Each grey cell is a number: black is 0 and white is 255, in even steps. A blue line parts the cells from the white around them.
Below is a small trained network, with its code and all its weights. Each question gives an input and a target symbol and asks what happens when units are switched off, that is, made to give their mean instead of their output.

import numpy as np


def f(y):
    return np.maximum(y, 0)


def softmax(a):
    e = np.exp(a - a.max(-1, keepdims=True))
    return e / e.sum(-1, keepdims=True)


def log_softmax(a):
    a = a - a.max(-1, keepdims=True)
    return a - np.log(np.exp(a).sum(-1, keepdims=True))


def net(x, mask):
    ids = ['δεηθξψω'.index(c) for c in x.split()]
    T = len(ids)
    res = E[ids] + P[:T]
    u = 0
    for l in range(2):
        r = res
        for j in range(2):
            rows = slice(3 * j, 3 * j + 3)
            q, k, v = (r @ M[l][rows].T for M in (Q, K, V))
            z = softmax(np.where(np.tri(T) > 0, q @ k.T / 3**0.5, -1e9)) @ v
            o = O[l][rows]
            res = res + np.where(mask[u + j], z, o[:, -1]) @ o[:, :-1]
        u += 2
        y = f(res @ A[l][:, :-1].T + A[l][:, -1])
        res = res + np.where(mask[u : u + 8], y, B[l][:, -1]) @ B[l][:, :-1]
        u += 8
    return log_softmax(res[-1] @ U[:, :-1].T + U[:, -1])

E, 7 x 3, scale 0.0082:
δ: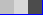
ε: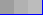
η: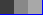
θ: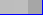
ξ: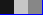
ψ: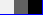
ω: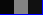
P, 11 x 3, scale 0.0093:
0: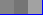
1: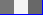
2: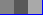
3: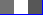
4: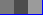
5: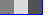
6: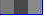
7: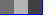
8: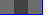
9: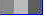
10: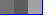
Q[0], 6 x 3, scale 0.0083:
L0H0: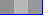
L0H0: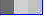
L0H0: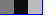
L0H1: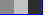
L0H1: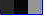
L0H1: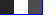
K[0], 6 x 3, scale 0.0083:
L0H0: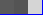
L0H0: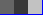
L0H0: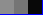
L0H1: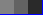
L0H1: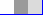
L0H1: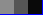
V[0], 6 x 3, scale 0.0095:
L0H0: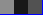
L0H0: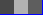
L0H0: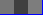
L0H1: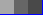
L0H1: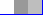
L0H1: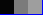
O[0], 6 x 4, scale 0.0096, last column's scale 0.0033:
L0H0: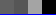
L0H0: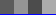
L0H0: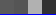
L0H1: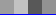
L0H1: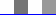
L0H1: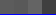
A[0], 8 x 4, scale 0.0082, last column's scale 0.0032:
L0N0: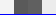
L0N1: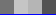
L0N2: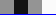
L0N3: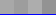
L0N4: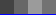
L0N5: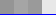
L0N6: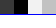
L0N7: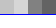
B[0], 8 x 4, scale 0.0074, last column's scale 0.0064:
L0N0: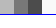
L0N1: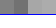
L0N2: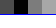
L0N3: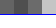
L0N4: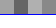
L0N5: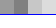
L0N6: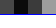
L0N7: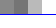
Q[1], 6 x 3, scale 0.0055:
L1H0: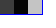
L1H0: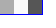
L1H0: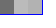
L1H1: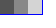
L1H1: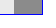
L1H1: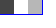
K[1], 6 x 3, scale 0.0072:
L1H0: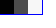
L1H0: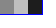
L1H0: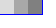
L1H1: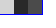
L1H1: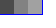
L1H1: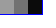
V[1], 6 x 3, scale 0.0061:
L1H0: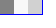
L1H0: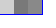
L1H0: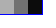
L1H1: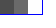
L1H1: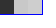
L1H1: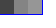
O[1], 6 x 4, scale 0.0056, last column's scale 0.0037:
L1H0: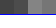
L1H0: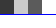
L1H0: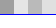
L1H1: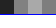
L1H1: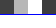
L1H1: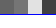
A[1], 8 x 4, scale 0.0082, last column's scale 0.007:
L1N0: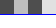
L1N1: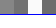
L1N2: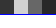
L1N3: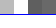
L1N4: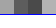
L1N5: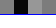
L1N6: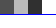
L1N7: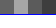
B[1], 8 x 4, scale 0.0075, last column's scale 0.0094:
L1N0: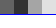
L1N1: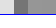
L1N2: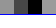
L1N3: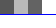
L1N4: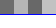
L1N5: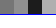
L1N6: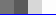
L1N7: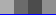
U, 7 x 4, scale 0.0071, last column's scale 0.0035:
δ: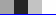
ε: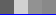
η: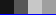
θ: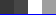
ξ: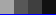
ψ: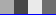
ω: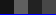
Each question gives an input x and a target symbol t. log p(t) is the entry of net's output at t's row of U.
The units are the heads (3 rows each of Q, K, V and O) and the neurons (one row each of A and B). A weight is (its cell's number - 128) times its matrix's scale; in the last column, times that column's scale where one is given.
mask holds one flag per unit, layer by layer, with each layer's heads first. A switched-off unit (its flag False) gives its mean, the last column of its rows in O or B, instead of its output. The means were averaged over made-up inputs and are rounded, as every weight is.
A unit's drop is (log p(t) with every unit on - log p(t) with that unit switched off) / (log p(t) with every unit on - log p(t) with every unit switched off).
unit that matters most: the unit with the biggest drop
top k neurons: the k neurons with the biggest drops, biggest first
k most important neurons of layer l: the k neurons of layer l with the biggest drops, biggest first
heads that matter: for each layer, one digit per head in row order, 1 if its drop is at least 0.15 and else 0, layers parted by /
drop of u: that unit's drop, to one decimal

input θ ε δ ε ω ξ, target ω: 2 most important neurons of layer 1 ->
[L1N2, L1N7]
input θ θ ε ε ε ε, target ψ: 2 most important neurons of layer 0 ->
[L0N7, L0N5]
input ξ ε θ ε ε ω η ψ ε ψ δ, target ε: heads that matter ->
01 / 10
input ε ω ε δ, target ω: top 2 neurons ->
[L1N2, L1N3]
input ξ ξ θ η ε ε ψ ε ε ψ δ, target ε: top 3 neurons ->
[L1N3, L0N2, L0N0]
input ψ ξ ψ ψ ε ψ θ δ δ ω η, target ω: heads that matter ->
10 / 11
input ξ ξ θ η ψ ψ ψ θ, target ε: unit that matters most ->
L1N3
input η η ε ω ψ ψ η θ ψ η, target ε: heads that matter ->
01 / 11
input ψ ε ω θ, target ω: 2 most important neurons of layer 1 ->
[L1N2, L1N3]
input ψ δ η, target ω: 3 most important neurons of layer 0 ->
[L0N6, L0N0, L0N2]
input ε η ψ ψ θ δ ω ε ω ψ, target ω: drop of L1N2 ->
0.3
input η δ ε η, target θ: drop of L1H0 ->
0.1
